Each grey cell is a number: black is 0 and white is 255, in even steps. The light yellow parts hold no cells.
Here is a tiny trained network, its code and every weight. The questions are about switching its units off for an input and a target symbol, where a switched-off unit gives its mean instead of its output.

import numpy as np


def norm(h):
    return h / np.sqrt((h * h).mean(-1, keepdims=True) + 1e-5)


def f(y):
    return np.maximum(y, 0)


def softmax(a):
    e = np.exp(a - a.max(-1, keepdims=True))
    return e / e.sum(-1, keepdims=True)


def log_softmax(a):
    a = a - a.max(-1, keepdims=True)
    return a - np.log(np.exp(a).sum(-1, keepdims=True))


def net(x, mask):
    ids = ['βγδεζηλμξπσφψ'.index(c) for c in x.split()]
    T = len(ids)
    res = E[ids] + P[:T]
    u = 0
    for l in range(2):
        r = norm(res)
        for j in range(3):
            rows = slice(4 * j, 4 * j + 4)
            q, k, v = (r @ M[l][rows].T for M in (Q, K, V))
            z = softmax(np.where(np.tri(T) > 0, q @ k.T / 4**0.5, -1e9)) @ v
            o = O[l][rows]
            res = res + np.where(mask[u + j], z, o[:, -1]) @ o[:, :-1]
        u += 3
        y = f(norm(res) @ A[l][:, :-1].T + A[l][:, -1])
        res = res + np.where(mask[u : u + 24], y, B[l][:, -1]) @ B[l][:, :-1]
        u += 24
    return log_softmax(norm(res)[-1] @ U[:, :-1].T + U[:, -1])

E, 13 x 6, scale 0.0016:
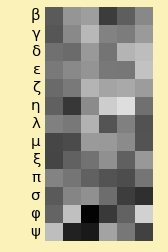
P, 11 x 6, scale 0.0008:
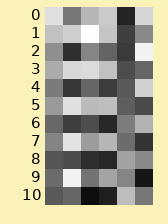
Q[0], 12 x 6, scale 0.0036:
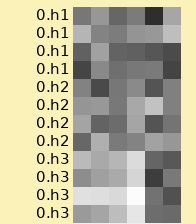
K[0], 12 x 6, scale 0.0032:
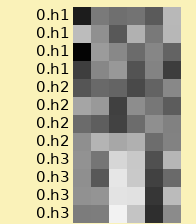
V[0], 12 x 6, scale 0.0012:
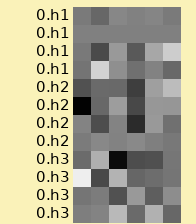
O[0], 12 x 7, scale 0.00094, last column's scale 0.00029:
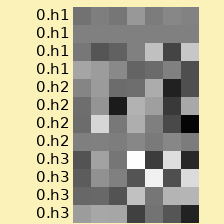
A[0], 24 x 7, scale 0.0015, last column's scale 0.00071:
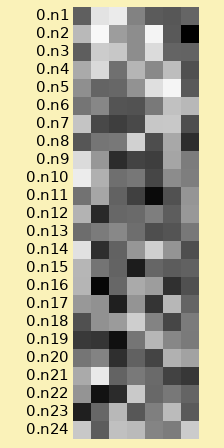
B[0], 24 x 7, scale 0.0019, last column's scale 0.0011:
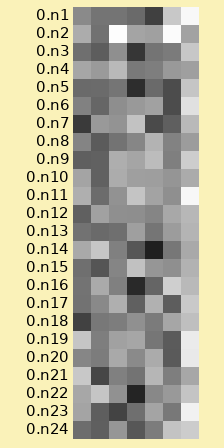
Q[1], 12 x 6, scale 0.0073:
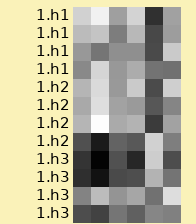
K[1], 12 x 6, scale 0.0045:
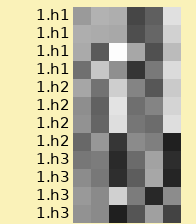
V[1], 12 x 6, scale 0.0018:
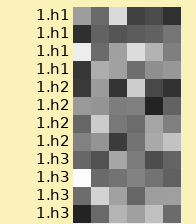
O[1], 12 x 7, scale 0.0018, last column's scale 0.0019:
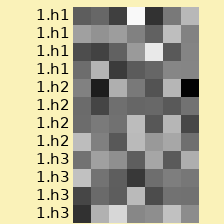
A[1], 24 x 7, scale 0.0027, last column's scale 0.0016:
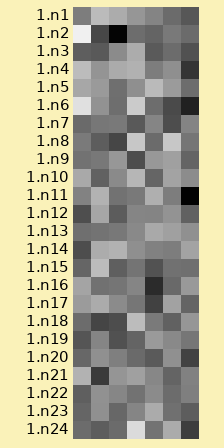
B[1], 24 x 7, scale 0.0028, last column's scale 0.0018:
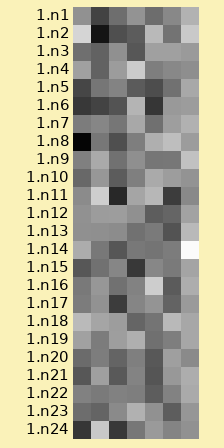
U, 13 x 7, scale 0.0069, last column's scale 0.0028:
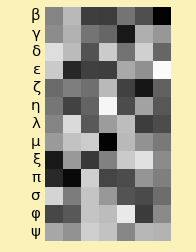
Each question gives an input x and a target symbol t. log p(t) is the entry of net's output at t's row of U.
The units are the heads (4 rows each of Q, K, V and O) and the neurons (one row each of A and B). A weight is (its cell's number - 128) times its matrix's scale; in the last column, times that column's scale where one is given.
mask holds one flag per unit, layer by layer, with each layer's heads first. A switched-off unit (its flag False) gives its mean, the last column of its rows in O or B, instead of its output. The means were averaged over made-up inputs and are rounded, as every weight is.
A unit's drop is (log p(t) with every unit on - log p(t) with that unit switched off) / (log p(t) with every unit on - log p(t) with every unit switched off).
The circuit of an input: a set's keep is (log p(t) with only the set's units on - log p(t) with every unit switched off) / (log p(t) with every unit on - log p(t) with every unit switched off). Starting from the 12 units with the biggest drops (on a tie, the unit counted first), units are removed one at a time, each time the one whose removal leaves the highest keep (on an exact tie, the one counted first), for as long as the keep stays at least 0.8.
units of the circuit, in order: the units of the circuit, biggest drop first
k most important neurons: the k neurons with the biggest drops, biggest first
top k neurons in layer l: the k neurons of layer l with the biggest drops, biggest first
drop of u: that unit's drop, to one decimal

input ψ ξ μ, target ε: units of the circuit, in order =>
1.h3
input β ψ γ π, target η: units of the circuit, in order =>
1.n6, 0.n11
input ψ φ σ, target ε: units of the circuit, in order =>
1.h3, 1.n2
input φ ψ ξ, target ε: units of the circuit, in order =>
1.h3, 1.n2
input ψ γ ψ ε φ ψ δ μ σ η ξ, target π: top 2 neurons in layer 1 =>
1.n2, 1.n18
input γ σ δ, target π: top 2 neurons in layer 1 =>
1.n2, 1.n14
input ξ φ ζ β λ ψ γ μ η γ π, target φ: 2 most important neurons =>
0.n9, 0.n15
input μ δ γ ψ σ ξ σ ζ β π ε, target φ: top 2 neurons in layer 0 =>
0.n11, 0.n21
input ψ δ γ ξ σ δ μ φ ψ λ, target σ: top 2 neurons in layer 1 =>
1.n2, 1.n1
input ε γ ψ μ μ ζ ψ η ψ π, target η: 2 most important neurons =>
0.n11, 1.n6
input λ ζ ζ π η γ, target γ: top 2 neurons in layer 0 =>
0.n1, 0.n2
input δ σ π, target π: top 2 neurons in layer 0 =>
0.n9, 0.n17
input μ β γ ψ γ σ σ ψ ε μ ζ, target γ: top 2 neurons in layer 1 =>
1.n2, 1.n9
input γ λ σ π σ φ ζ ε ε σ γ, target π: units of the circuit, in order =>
1.h2
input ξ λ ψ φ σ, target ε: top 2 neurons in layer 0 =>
0.n4, 0.n10
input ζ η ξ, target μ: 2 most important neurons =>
0.n16, 0.n24
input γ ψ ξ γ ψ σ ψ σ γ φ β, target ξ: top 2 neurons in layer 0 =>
0.n16, 0.n22
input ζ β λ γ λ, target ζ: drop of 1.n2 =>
0.3
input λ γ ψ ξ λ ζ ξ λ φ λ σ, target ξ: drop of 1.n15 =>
0.0
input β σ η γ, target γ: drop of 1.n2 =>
0.1
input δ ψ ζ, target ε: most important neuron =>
0.n14
